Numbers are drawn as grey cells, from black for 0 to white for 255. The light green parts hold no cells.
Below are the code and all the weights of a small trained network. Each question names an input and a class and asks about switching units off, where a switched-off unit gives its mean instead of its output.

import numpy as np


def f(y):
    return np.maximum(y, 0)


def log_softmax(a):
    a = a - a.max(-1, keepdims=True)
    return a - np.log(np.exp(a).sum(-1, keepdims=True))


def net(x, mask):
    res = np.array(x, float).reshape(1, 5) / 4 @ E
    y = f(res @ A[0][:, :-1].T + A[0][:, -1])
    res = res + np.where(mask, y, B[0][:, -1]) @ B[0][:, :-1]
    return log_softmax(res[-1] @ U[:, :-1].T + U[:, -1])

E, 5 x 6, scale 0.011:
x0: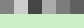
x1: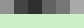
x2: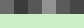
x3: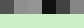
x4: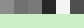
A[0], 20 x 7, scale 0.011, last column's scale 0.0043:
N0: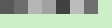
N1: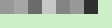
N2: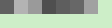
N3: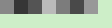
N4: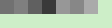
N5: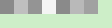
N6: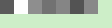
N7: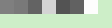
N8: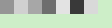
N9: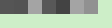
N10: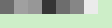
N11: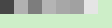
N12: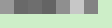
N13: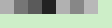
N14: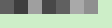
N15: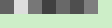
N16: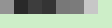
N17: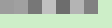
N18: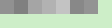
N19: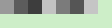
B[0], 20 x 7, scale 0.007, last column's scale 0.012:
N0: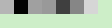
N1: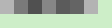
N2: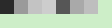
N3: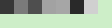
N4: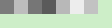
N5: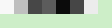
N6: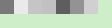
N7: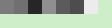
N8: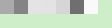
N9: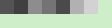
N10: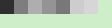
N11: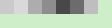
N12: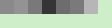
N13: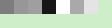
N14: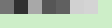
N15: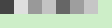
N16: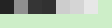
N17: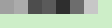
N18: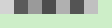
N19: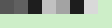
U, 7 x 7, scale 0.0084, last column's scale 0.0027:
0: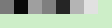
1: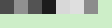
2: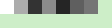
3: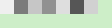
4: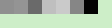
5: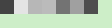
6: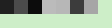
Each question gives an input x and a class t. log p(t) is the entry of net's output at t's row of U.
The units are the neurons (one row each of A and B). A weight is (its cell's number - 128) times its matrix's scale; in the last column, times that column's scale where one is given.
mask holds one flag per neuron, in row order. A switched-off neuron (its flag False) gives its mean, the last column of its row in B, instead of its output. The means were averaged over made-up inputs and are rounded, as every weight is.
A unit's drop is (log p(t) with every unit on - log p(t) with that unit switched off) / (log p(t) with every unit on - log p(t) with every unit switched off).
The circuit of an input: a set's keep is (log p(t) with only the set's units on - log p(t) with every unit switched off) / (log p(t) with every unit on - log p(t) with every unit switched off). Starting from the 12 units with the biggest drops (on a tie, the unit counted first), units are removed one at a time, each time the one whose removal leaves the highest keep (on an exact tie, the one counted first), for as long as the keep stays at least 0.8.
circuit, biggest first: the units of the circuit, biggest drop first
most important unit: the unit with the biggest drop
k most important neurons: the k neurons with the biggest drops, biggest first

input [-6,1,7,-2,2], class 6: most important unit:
N3
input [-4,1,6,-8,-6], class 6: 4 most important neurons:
[N3; N19; N6; N7]
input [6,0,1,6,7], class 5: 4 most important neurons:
[N15; N6; N8; N2]
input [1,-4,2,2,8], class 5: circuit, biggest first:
[N15; N6]
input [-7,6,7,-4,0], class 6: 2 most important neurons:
[N3; N19]
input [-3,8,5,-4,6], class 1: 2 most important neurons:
[N16; N13]
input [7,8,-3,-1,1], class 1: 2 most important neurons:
[N13; N5]
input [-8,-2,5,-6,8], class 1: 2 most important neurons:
[N16; N13]
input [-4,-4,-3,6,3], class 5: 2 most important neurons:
[N2; N15]
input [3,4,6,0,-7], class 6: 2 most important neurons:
[N19; N3]
